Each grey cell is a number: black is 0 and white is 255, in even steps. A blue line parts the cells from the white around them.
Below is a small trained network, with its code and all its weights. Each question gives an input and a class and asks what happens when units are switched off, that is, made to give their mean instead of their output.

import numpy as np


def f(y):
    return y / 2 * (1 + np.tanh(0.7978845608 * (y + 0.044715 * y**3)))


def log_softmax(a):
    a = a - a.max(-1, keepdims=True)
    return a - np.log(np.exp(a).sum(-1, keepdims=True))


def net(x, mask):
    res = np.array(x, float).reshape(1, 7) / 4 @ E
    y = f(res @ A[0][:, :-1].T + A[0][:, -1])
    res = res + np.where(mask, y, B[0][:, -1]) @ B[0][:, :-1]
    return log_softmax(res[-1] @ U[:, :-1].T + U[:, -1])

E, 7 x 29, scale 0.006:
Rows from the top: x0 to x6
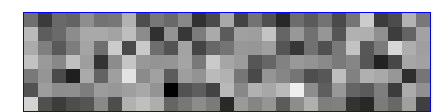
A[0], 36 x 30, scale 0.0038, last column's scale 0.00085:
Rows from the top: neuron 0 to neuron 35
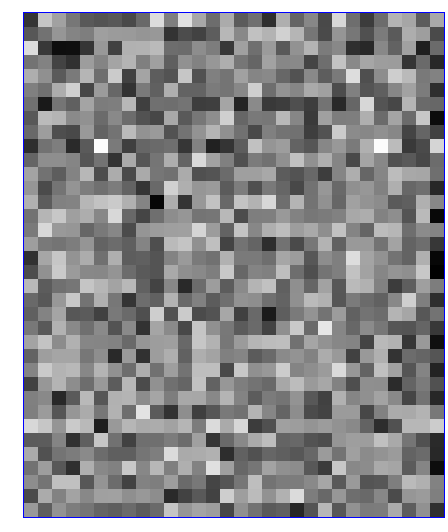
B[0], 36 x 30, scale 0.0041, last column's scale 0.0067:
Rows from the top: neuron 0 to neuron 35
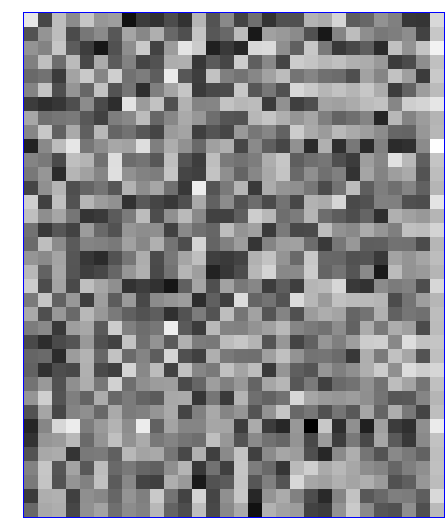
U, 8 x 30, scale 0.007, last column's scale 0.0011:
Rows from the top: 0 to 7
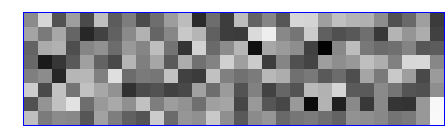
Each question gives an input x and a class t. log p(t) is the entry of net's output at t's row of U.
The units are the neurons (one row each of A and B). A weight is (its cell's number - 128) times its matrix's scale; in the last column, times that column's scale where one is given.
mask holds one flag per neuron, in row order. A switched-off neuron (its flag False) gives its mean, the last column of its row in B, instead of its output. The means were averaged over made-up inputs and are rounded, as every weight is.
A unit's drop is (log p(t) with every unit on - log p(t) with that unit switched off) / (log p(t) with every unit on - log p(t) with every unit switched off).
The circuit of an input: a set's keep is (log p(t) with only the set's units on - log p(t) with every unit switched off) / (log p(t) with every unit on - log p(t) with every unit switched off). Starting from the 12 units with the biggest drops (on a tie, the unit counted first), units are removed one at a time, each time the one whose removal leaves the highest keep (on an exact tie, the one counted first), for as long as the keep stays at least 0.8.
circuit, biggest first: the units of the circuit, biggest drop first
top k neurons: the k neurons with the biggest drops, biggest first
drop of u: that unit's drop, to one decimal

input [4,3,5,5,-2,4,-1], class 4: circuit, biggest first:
(neuron 28)
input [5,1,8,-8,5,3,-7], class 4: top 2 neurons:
(neuron 11; neuron 4)
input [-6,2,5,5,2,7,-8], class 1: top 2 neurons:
(neuron 17; neuron 14)
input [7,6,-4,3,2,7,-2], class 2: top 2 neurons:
(neuron 34; neuron 1)
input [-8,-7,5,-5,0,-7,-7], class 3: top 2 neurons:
(neuron 15; neuron 25)
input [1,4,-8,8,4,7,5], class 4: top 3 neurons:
(neuron 10; neuron 26; neuron 24)
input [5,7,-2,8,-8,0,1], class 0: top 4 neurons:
(neuron 20; neuron 5; neuron 33; neuron 9)
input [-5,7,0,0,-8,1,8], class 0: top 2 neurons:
(neuron 5; neuron 33)
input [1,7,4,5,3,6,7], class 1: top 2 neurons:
(neuron 2; neuron 0)
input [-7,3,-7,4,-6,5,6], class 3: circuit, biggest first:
(neuron 25; neuron 23)
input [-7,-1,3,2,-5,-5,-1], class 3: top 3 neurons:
(neuron 25; neuron 23; neuron 15)
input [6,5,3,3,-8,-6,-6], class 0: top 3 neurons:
(neuron 20; neuron 33; neuron 5)
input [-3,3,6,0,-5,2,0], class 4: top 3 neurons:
(neuron 4; neuron 11; neuron 28)
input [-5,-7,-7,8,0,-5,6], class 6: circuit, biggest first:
(neuron 29)
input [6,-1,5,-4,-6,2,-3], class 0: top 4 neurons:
(neuron 33; neuron 20; neuron 5; neuron 25)
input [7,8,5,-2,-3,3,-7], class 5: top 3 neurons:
(neuron 19; neuron 13; neuron 2)
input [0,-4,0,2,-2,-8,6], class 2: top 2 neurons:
(neuron 35; neuron 31)
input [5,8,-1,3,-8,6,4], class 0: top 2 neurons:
(neuron 20; neuron 33)
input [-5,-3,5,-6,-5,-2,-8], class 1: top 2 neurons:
(neuron 18; neuron 17)
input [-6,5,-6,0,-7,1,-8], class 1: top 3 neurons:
(neuron 17; neuron 18; neuron 7)
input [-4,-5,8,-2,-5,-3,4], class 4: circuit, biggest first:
(neuron 4)
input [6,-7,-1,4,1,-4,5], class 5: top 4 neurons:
(neuron 0; neuron 21; neuron 25; neuron 23)
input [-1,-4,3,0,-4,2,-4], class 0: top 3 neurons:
(neuron 2; neuron 33; neuron 13)
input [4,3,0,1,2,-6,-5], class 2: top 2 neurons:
(neuron 2; neuron 35)
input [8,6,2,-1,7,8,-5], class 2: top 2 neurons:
(neuron 34; neuron 1)
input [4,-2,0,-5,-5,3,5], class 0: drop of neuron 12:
0.1
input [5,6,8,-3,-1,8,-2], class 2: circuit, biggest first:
(neuron 1)
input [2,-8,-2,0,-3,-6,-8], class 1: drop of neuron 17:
0.3
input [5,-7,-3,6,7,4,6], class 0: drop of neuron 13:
0.2
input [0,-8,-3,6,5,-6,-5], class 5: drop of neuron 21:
0.3
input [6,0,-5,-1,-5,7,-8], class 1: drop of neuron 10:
0.0
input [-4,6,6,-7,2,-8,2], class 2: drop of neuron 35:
0.2
